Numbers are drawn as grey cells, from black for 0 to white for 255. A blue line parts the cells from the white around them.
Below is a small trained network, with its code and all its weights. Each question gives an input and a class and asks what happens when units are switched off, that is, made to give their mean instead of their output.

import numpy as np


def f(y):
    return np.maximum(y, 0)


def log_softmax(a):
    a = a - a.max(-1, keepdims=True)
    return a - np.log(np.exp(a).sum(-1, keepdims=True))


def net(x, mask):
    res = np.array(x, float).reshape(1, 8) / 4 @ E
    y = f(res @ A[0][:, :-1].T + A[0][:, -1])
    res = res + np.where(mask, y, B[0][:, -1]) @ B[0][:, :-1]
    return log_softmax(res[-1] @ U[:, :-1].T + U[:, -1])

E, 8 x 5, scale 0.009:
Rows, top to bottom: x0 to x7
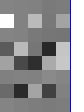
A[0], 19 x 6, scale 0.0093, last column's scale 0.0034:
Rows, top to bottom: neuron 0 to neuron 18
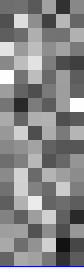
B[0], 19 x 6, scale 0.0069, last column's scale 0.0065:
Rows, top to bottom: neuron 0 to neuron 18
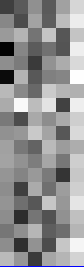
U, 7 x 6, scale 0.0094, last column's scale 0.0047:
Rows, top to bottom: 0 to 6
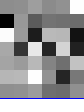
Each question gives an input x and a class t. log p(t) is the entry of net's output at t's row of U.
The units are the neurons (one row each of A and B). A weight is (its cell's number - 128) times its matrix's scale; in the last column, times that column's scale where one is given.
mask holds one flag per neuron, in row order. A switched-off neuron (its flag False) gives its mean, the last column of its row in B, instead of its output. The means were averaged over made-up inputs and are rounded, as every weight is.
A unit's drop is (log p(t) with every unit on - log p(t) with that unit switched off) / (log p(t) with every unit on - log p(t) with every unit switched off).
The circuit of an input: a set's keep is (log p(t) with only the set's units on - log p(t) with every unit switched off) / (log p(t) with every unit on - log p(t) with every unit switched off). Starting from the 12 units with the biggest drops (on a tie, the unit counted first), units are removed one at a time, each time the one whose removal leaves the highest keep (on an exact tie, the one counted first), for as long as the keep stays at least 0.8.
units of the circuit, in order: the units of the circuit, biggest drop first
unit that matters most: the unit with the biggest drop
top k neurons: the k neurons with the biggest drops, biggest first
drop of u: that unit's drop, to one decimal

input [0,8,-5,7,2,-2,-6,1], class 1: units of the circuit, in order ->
[neuron 3; neuron 5]
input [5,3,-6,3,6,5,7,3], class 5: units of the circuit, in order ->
[neuron 7]
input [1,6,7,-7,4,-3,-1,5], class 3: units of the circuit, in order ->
[neuron 17; neuron 8]
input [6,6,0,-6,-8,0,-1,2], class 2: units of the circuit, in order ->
[neuron 4; neuron 18]
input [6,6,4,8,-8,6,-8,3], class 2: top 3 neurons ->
[neuron 4; neuron 14; neuron 18]
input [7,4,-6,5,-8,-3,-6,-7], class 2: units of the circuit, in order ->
[neuron 4; neuron 14]
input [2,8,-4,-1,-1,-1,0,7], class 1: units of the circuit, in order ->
[neuron 5; neuron 3]
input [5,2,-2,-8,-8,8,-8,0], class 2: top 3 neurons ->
[neuron 4; neuron 18; neuron 14]
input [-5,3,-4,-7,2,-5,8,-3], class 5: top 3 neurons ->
[neuron 7; neuron 1; neuron 4]
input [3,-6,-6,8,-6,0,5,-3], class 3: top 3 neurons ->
[neuron 1; neuron 13; neuron 5]
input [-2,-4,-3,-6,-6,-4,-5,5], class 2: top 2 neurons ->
[neuron 18; neuron 4]
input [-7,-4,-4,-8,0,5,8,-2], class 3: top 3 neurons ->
[neuron 17; neuron 15; neuron 0]
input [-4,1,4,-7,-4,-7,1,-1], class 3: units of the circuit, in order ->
[neuron 17; neuron 7]
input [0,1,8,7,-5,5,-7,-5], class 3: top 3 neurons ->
[neuron 1; neuron 13; neuron 7]
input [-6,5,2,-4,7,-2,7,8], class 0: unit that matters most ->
neuron 5
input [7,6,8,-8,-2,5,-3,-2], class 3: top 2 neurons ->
[neuron 17; neuron 8]
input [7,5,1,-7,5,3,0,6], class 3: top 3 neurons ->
[neuron 17; neuron 8; neuron 15]
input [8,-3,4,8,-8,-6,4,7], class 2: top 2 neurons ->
[neuron 14; neuron 18]
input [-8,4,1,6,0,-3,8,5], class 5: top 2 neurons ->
[neuron 7; neuron 17]
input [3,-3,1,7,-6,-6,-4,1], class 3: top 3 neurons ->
[neuron 1; neuron 13; neuron 7]
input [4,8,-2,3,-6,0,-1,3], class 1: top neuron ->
[neuron 3]
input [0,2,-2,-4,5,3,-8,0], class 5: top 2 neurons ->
[neuron 9; neuron 12]
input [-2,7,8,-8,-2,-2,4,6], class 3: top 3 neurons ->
[neuron 17; neuron 8; neuron 15]
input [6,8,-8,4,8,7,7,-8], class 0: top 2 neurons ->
[neuron 7; neuron 6]
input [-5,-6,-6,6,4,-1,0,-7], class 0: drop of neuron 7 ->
0.1
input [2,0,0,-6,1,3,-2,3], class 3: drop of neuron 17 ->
0.2
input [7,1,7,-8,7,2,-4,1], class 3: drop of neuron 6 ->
0.0
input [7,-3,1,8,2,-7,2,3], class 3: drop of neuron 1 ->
0.5
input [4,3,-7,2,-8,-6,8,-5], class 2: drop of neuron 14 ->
0.2
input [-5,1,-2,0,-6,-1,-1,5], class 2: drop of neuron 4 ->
0.1
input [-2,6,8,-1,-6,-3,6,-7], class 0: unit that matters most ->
neuron 5
